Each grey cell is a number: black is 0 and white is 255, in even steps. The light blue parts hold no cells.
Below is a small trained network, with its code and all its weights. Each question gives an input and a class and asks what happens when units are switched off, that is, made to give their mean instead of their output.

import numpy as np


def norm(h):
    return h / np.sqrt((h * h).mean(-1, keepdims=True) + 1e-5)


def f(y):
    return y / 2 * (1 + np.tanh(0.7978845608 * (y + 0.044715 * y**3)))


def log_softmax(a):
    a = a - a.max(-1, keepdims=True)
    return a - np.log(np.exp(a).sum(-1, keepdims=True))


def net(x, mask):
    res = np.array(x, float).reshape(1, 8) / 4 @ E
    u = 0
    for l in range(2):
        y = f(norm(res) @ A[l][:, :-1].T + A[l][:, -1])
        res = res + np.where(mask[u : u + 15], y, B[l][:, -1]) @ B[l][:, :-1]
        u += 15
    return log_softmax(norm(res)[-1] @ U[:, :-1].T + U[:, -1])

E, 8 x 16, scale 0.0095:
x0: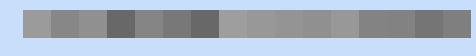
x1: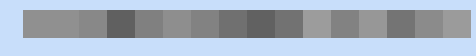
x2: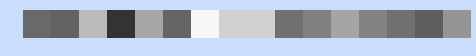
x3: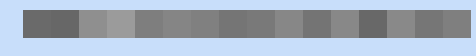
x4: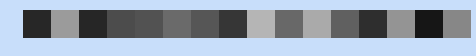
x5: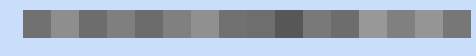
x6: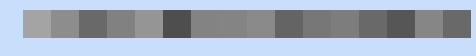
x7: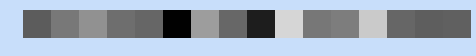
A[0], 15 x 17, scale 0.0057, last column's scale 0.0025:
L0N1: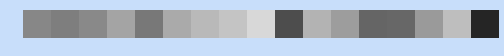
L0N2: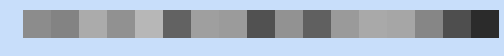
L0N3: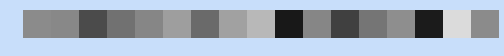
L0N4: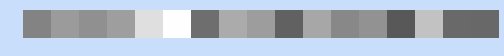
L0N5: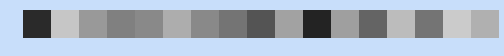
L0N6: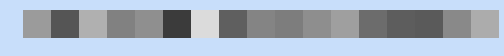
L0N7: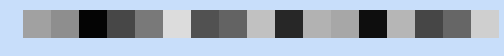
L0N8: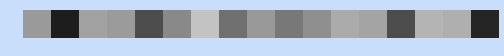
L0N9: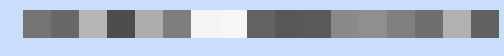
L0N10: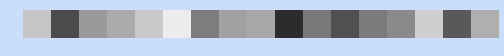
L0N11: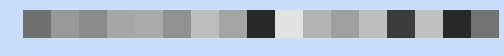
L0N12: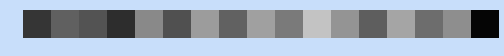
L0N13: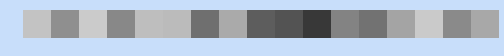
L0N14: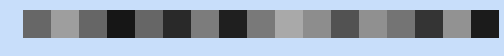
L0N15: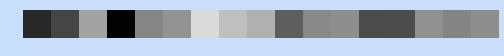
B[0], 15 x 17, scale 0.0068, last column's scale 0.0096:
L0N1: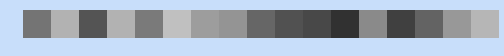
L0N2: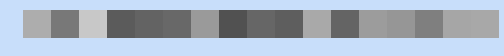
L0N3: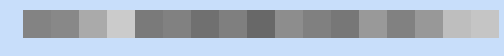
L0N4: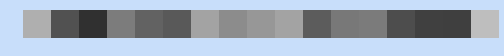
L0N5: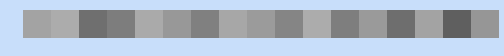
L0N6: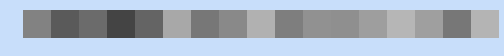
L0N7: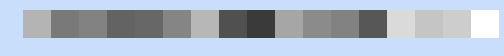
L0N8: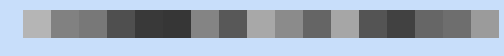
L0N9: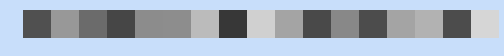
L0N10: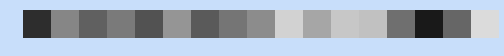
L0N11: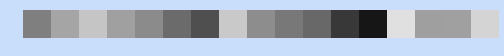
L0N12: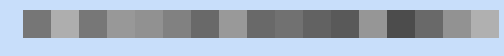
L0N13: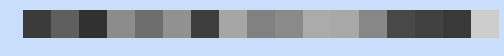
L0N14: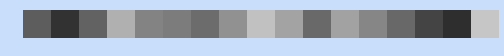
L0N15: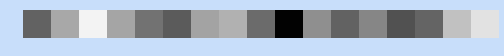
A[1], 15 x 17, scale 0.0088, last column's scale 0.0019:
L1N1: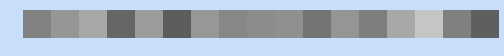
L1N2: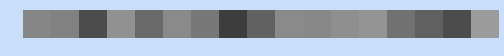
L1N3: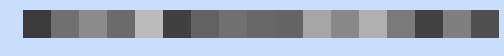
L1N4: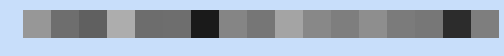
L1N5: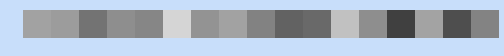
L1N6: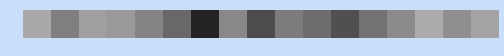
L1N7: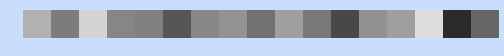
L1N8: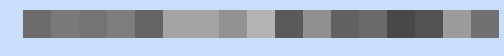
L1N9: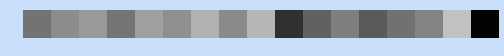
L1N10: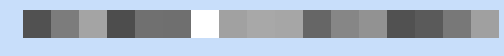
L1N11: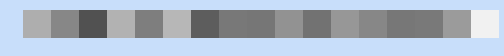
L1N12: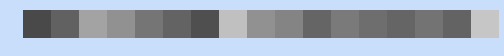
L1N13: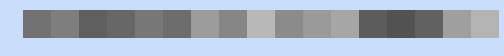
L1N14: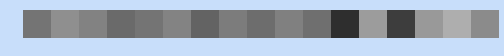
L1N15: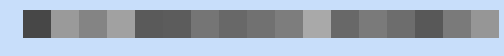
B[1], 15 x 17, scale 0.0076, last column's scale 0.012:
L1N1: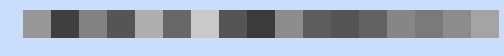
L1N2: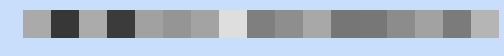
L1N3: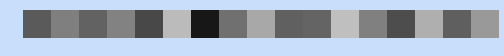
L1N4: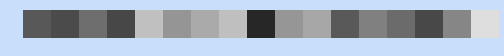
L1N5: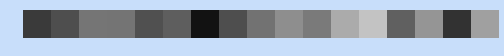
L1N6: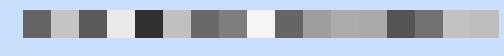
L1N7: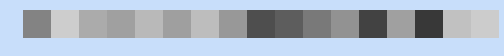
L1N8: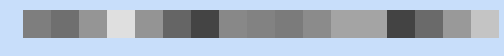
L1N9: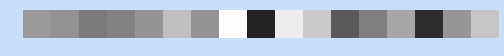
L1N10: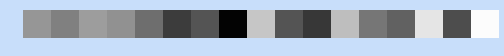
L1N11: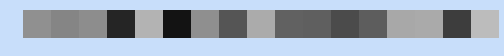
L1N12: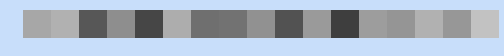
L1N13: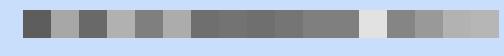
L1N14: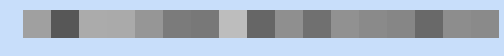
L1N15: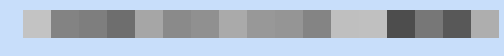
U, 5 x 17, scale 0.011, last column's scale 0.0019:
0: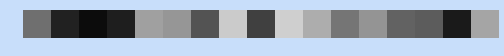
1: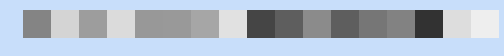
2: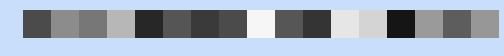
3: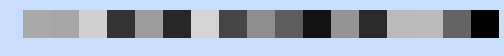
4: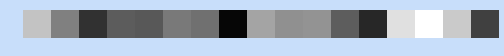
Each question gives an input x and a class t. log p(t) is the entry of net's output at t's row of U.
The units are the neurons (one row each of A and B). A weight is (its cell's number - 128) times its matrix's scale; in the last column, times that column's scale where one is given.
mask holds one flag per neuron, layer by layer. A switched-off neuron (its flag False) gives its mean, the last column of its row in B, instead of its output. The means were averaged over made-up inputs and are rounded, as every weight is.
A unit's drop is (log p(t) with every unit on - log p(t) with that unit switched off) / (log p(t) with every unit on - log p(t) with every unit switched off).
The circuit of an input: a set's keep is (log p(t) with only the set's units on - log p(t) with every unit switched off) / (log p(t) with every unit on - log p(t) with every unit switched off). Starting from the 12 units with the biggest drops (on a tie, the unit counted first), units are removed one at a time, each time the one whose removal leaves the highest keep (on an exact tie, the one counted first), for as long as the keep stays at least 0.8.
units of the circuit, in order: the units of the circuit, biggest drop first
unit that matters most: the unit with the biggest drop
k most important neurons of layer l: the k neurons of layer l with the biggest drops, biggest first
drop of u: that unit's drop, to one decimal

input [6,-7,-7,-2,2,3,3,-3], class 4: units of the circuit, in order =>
(L0N7)
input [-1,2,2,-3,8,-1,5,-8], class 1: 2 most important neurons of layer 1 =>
(L1N10, L1N9)
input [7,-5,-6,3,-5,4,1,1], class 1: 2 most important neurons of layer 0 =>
(L0N11, L0N14)
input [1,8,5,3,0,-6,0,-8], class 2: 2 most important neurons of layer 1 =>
(L1N10, L1N5)
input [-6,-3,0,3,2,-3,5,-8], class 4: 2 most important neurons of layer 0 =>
(L0N7, L0N15)
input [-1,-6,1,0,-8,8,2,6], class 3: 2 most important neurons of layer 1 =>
(L1N9, L1N1)
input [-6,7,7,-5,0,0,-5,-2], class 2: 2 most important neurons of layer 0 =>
(L0N11, L0N9)
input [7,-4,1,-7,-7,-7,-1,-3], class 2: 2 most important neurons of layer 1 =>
(L1N9, L1N10)
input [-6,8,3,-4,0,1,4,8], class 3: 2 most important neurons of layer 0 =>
(L0N10, L0N13)
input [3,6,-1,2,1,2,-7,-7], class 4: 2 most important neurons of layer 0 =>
(L0N7, L0N14)
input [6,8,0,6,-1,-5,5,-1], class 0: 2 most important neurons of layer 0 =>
(L0N15, L0N13)
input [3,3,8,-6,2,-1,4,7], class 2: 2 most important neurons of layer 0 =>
(L0N7, L0N14)
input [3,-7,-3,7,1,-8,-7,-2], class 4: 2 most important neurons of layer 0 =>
(L0N13, L0N14)
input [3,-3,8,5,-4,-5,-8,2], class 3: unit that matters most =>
L1N10
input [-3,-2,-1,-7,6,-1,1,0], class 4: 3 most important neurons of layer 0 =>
(L0N7, L0N10, L0N13)
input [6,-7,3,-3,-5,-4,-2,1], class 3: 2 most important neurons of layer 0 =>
(L0N11, L0N2)
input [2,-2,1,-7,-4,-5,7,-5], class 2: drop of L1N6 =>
-0.1
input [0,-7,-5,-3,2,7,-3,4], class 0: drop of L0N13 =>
0.0
